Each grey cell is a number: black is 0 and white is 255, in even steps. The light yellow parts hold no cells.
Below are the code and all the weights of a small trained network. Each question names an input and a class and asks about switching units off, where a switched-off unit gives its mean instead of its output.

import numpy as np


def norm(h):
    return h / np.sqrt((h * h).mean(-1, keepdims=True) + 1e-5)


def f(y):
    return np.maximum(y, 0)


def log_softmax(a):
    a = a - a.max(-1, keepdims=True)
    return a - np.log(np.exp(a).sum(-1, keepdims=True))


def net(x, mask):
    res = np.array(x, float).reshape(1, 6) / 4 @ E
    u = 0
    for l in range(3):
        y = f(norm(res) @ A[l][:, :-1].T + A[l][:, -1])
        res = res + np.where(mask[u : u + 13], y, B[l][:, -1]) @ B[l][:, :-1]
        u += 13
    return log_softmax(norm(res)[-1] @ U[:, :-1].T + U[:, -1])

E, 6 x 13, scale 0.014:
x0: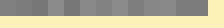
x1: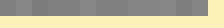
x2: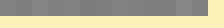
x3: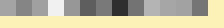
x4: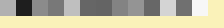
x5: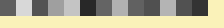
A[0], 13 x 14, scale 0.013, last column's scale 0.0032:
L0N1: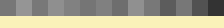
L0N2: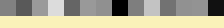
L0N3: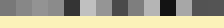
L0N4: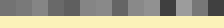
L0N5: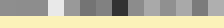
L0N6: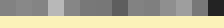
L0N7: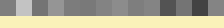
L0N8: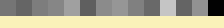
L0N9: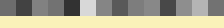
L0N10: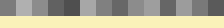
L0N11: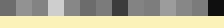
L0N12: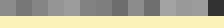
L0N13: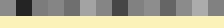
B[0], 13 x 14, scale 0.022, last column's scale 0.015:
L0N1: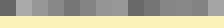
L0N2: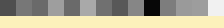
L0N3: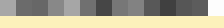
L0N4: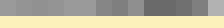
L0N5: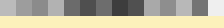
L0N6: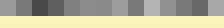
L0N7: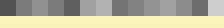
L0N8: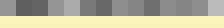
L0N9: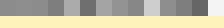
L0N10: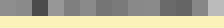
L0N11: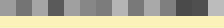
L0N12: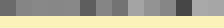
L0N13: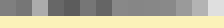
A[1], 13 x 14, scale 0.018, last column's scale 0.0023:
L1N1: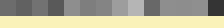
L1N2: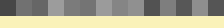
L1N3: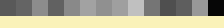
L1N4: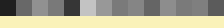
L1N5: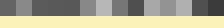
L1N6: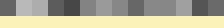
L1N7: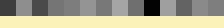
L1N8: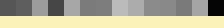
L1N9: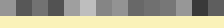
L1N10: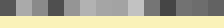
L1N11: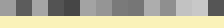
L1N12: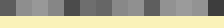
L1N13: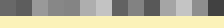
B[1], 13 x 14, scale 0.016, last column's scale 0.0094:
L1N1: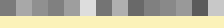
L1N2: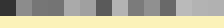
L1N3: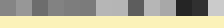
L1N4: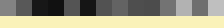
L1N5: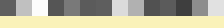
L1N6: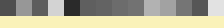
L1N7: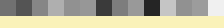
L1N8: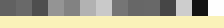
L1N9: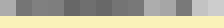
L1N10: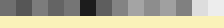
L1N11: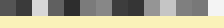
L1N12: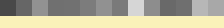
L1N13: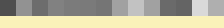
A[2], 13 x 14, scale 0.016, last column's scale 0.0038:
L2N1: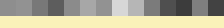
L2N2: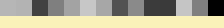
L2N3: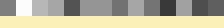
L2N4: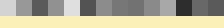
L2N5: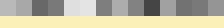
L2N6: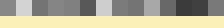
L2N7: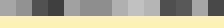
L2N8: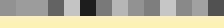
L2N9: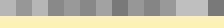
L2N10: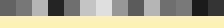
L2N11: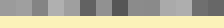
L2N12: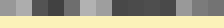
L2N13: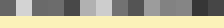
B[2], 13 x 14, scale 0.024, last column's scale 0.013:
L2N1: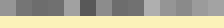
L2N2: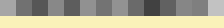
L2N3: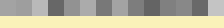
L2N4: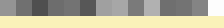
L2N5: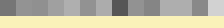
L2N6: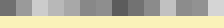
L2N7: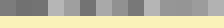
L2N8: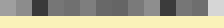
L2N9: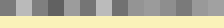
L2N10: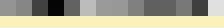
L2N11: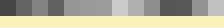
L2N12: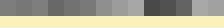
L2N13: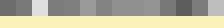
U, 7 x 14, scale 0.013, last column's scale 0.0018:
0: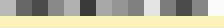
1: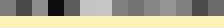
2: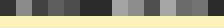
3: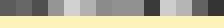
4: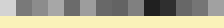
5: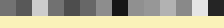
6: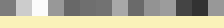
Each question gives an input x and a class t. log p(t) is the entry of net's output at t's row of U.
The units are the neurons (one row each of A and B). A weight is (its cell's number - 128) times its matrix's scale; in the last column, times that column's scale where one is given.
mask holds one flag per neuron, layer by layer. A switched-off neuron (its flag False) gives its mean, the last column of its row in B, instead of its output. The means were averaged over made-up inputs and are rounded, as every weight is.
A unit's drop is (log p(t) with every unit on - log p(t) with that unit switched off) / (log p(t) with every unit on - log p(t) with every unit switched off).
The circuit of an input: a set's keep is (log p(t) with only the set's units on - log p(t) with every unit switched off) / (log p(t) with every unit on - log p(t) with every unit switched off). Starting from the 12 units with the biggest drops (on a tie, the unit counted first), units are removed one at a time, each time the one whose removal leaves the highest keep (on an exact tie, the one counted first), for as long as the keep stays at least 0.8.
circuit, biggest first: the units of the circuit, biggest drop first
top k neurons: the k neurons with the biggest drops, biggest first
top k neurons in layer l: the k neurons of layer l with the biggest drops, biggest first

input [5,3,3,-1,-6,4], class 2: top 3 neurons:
(L0N5 L0N9 L1N4)
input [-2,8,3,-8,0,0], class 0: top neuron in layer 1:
(L1N10)
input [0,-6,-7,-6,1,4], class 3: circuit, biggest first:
(L0N5 L1N7)
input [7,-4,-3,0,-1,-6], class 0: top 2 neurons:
(L0N9 L0N5)
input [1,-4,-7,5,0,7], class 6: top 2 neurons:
(L0N3 L0N7)
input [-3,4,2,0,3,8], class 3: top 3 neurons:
(L0N5 L0N9 L0N3)
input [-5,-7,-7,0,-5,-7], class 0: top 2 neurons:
(L0N9 L0N5)
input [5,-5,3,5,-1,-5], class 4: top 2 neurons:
(L0N2 L0N3)
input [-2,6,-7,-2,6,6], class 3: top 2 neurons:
(L0N5 L0N9)
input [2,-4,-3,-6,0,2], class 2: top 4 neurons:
(L0N5 L0N9 L0N3 L0N8)
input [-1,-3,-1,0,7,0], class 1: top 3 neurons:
(L0N5 L0N3 L0N2)
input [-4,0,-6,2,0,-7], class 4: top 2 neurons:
(L0N3 L0N2)
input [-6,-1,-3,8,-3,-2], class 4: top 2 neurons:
(L0N2 L0N5)
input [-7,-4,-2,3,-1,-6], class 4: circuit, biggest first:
(L0N3)
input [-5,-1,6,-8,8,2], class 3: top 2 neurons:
(L0N9 L1N7)
